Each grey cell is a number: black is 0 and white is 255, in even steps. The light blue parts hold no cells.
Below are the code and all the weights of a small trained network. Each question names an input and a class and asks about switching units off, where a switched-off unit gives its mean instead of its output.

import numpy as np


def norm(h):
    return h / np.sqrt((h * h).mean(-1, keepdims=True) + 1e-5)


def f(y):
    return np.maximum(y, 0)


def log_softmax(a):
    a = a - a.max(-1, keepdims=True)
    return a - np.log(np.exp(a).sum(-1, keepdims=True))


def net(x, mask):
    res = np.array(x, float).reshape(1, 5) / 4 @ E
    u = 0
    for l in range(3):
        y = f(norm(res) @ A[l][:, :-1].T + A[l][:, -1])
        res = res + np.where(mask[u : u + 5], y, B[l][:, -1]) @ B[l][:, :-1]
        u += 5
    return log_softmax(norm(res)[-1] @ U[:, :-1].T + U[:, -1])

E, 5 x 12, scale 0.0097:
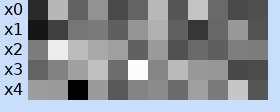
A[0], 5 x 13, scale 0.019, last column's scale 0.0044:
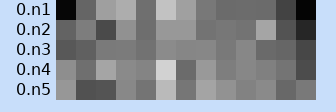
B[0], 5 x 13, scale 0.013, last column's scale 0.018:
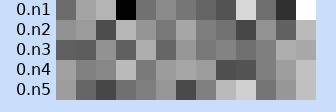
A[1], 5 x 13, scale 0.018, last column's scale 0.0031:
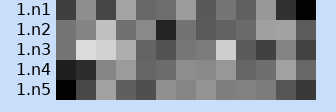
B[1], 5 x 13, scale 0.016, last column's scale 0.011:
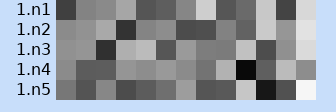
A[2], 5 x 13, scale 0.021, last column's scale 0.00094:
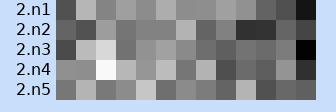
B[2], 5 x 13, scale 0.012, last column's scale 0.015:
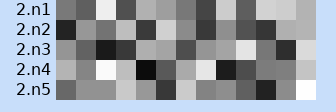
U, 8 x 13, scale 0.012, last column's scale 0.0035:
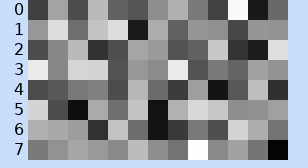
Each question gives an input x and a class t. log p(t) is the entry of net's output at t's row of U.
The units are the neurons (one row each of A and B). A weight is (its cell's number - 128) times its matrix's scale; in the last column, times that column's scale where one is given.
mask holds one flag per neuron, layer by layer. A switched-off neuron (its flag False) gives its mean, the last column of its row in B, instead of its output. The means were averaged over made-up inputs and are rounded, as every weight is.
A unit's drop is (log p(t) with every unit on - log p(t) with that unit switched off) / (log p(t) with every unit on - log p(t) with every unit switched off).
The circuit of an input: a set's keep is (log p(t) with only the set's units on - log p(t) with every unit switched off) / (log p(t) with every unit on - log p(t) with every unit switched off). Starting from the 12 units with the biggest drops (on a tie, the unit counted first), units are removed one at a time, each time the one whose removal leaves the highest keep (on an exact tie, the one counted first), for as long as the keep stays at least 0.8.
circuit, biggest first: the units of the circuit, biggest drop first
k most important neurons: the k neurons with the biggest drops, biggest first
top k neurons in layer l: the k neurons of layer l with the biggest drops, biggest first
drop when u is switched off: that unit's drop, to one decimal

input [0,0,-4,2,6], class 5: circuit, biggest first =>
0.n5
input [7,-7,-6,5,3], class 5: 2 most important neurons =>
0.n5; 0.n1
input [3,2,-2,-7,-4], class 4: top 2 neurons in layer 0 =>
0.n1; 0.n2
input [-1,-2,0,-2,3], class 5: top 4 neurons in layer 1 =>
1.n3; 1.n5; 1.n2; 1.n1
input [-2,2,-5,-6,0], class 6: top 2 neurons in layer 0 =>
0.n1; 0.n5
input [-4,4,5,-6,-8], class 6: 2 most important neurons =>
1.n2; 0.n1
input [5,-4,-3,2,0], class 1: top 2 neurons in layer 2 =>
2.n3; 2.n2
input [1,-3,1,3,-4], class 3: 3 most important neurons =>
0.n4; 2.n4; 1.n5
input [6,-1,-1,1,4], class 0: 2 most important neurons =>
0.n2; 1.n1
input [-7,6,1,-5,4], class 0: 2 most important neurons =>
0.n1; 1.n1
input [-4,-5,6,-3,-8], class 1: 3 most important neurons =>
1.n3; 0.n1; 0.n3
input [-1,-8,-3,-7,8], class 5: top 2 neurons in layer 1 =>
1.n2; 1.n3
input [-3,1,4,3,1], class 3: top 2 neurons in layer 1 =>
1.n5; 1.n2
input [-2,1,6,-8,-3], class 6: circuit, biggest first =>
1.n2
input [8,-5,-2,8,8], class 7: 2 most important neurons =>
2.n1; 0.n5
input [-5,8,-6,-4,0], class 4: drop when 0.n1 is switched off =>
0.8
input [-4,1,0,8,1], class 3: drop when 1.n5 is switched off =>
0.2
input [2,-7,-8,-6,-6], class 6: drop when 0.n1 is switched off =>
0.3
